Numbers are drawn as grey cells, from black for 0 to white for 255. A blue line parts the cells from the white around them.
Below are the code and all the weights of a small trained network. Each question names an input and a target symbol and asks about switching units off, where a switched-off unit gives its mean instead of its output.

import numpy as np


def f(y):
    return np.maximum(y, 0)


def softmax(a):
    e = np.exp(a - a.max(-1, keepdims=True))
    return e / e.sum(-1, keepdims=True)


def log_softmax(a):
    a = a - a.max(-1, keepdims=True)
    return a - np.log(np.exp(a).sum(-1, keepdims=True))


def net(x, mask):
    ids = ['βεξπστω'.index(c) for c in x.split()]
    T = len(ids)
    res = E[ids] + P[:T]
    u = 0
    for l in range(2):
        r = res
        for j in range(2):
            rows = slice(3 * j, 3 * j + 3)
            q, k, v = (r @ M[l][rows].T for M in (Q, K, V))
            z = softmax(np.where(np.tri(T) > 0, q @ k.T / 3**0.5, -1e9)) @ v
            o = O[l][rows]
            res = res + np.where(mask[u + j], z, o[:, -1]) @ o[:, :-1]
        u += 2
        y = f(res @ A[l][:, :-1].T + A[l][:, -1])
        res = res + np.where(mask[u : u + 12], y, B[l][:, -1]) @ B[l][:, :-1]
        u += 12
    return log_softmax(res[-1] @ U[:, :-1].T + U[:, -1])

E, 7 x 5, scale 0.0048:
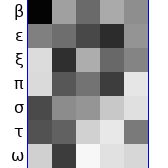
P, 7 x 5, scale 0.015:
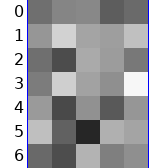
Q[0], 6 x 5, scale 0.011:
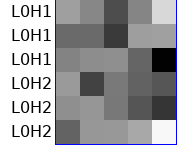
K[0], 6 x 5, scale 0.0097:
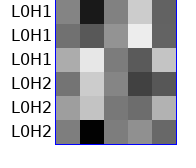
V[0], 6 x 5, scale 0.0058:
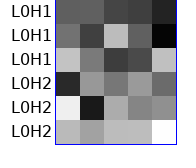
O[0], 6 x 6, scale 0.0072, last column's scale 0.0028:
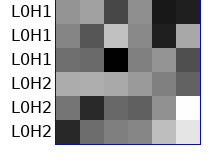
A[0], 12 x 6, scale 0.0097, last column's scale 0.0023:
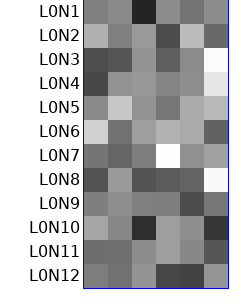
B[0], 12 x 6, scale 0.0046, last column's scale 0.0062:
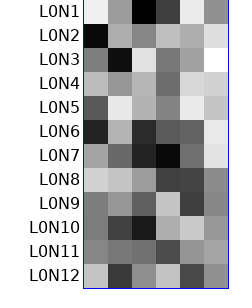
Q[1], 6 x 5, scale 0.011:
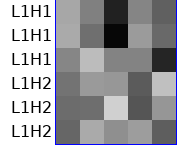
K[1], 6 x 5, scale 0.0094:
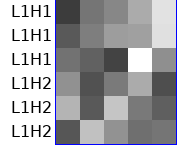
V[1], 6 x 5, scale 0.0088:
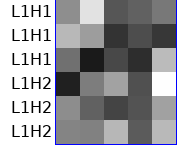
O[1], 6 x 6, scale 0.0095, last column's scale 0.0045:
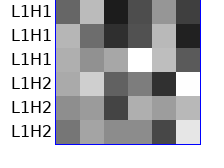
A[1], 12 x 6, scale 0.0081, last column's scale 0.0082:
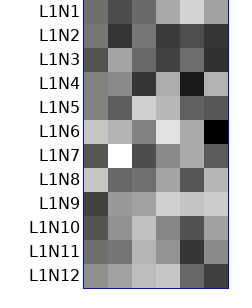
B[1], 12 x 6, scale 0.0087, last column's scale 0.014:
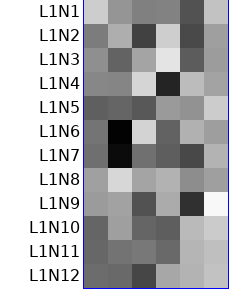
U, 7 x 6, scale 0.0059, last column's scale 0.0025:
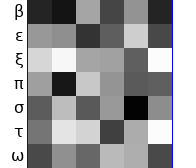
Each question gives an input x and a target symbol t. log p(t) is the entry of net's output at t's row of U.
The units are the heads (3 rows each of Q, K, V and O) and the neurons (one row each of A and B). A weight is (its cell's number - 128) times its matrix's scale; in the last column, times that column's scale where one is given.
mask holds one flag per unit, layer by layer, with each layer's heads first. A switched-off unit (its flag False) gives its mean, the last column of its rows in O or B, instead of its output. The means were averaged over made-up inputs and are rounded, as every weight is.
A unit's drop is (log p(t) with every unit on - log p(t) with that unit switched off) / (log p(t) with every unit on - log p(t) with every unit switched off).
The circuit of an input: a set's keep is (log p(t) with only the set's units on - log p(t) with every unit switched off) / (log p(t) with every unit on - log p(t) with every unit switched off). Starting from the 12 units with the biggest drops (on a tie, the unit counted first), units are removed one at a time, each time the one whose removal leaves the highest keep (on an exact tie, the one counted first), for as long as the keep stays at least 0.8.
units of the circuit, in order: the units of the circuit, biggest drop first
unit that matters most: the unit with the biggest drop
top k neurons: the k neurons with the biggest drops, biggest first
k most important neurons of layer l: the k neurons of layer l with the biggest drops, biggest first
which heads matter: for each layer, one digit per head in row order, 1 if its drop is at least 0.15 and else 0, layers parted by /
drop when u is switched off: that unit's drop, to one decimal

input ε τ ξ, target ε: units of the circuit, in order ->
[L1H1, L0H1, L0H2]
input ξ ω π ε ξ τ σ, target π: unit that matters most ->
L0H1
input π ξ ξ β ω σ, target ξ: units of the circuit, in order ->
[L1H1, L1H2]
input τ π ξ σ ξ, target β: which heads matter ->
11 / 11
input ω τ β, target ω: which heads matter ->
00 / 10
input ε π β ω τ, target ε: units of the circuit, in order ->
[L1H1, L0H1, L0H2]
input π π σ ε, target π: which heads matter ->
10 / 10
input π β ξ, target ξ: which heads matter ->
10 / 10
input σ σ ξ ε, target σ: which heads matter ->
11 / 01
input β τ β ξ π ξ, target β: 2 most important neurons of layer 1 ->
[L1N4, L1N9]
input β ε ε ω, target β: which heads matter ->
11 / 10
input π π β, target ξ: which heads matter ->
10 / 10
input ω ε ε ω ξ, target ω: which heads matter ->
00 / 10
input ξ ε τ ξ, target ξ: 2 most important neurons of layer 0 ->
[L0N5, L0N2]
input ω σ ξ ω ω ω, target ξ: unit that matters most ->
L0H2
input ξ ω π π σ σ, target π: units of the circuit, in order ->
[L1N6, L1H1, L0H2]
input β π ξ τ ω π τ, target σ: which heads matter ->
11 / 11
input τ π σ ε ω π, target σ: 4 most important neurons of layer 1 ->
[L1N7, L1N6, L1N11, L1N10]
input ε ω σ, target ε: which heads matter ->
11 / 10
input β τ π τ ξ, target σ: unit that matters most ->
L0H2
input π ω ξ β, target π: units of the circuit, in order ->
[L1H1, L1N6, L1N7]
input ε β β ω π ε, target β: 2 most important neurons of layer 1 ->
[L1N4, L1N9]
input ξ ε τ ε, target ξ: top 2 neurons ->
[L1N9, L1N1]
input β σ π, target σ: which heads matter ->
11 / 10
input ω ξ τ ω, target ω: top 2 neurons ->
[L1N12, L1N9]
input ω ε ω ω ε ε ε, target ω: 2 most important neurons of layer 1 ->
[L1N12, L1N5]
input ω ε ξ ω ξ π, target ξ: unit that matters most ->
L0H1
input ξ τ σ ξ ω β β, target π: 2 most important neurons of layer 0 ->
[L0N12, L0N6]
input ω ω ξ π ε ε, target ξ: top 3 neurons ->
[L0N1, L1N8, L0N10]
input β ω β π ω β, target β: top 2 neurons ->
[L1N4, L1N7]
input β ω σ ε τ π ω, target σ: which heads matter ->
11 / 11
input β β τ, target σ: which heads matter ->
11 / 10
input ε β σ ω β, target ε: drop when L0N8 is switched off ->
0.2
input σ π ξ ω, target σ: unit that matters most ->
L0H2
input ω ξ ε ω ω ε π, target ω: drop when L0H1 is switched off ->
-0.1
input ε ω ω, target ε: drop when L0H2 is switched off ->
0.6
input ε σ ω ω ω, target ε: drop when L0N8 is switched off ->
0.2
